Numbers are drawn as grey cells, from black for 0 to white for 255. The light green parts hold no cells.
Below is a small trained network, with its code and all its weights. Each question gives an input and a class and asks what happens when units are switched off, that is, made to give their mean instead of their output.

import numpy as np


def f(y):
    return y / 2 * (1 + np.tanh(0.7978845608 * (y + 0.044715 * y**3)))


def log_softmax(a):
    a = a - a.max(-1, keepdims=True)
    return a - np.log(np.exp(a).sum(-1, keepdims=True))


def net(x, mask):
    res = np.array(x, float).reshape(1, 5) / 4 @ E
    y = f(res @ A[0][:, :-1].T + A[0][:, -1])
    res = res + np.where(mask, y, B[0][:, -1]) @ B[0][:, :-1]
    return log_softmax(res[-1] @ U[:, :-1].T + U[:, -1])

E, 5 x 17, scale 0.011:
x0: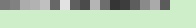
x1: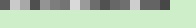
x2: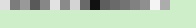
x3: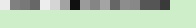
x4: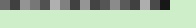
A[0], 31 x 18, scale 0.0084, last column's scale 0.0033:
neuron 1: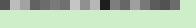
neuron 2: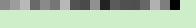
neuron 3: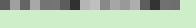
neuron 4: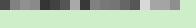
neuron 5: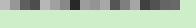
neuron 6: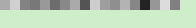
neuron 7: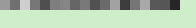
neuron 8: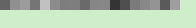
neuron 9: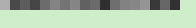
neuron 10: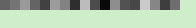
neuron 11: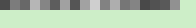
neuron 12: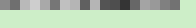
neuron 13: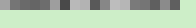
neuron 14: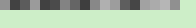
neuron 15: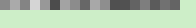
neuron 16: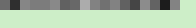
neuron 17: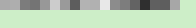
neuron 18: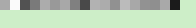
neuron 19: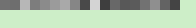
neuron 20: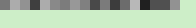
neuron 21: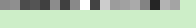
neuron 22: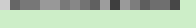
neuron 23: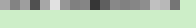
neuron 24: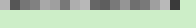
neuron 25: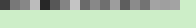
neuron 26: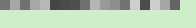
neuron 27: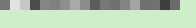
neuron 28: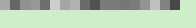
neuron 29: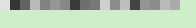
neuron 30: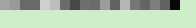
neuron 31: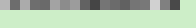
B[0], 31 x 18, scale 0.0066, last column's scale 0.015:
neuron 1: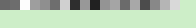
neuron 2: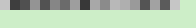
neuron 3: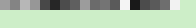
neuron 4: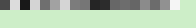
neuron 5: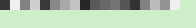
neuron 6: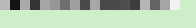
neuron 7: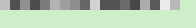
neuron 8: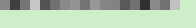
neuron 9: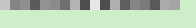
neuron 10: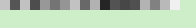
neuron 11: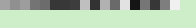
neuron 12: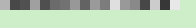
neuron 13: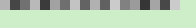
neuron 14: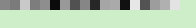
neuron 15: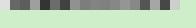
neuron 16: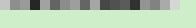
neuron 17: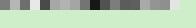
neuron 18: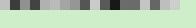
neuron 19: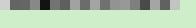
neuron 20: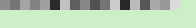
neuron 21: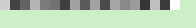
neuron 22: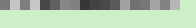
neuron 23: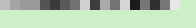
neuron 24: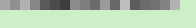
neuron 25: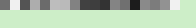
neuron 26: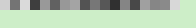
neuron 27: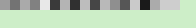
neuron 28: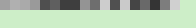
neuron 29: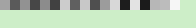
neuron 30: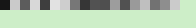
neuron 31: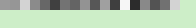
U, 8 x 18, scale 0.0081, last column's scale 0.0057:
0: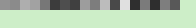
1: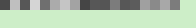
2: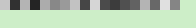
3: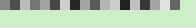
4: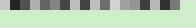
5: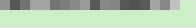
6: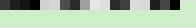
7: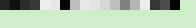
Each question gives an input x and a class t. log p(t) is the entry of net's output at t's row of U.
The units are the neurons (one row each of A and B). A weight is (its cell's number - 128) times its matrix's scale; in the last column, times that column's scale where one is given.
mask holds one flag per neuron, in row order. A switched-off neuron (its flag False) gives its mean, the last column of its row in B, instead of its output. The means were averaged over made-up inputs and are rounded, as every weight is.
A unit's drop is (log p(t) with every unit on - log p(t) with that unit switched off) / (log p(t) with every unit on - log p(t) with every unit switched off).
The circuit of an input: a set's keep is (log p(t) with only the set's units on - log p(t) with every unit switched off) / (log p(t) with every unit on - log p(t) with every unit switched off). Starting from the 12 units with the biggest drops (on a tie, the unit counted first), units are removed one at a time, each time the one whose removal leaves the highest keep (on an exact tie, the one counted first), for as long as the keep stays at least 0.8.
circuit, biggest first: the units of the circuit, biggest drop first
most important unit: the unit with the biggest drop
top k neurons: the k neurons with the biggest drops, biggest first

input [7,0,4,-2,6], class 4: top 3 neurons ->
(neuron 12; neuron 2; neuron 19)
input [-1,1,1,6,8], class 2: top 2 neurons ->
(neuron 10; neuron 16)
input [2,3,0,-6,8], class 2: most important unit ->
neuron 10
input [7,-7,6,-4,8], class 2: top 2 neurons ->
(neuron 10; neuron 7)
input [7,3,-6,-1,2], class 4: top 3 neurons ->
(neuron 12; neuron 15; neuron 19)
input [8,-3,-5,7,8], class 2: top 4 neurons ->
(neuron 16; neuron 10; neuron 7; neuron 21)
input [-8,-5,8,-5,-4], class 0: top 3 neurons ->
(neuron 23; neuron 28; neuron 31)
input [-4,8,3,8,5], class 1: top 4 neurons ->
(neuron 5; neuron 30; neuron 29; neuron 17)
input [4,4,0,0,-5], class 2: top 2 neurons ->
(neuron 6; neuron 29)
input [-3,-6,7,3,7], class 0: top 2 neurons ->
(neuron 23; neuron 28)
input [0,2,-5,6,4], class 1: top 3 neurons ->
(neuron 5; neuron 17; neuron 30)
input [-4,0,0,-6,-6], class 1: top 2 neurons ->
(neuron 4; neuron 25)
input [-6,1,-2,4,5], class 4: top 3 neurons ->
(neuron 21; neuron 13; neuron 6)
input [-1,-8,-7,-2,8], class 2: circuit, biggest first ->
(neuron 10)
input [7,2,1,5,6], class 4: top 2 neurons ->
(neuron 2; neuron 12)
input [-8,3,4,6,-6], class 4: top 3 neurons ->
(neuron 21; neuron 13; neuron 4)
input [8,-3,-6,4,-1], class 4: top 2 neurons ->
(neuron 12; neuron 15)
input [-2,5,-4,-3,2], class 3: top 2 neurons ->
(neuron 1; neuron 23)
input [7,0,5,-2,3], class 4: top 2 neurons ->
(neuron 12; neuron 2)
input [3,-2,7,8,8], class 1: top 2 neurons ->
(neuron 30; neuron 5)
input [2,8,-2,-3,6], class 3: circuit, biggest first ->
(neuron 1)
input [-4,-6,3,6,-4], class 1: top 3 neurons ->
(neuron 30; neuron 5; neuron 17)
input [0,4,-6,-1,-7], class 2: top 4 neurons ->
(neuron 6; neuron 18; neuron 26; neuron 23)
